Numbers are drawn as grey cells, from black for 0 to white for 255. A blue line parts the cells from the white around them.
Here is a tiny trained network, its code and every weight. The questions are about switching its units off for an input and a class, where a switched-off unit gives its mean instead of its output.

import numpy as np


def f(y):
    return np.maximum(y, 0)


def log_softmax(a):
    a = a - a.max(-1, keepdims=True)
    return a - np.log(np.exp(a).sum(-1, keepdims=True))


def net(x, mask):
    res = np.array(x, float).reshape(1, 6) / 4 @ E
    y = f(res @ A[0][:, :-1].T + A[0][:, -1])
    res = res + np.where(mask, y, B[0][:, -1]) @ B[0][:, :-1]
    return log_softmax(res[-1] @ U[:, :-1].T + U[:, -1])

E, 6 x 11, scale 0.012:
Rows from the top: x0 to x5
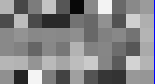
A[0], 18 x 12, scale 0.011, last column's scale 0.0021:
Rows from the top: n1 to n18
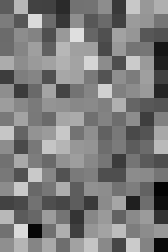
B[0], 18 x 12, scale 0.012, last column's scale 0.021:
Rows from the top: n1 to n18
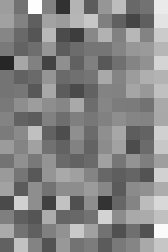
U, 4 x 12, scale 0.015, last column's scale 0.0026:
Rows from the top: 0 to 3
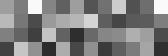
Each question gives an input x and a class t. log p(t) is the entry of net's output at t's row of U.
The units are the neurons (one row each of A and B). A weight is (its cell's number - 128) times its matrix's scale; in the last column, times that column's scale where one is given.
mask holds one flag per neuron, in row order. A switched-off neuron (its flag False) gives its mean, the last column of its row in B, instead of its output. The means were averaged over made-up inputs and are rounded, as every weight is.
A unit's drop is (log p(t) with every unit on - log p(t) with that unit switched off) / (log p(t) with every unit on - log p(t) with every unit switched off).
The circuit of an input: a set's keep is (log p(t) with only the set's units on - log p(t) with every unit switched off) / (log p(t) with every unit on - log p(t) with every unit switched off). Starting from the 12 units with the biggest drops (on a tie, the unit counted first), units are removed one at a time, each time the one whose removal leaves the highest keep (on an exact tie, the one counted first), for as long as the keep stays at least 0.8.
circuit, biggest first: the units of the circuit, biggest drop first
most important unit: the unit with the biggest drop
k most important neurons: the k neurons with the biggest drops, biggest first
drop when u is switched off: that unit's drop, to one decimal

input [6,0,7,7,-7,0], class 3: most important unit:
n15
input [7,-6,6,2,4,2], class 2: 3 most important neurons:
n1, n16, n7
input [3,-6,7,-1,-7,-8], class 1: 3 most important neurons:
n17, n1, n5
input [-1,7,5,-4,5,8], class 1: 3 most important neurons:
n2, n13, n10
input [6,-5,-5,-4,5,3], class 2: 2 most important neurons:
n1, n16
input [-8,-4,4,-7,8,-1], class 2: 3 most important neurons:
n3, n15, n4
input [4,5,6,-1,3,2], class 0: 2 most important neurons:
n1, n3
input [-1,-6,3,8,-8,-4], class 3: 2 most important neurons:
n15, n1
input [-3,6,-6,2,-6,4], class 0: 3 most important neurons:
n1, n5, n18
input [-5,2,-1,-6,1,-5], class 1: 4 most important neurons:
n17, n7, n16, n14
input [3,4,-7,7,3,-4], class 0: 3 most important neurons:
n1, n2, n13
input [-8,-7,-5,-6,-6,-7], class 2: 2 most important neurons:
n3, n1
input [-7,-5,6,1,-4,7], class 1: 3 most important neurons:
n2, n13, n1
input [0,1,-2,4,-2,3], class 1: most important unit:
n5
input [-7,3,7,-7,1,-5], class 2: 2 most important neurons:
n3, n2
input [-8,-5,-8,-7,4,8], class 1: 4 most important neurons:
n2, n13, n7, n16
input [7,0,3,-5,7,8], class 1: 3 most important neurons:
n2, n13, n15
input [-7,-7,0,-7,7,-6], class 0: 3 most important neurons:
n10, n15, n11
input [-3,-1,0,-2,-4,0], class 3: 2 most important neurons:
n15, n16
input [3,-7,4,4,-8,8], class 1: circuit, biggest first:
n2
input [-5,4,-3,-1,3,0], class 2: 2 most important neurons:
n3, n10
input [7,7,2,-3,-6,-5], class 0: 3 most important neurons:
n1, n3, n17
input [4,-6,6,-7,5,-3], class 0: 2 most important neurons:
n15, n10
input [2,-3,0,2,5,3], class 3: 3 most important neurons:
n1, n5, n17
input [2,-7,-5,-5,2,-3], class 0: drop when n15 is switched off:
0.0
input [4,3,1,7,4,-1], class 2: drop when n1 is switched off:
0.1
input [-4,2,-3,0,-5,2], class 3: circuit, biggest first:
n15
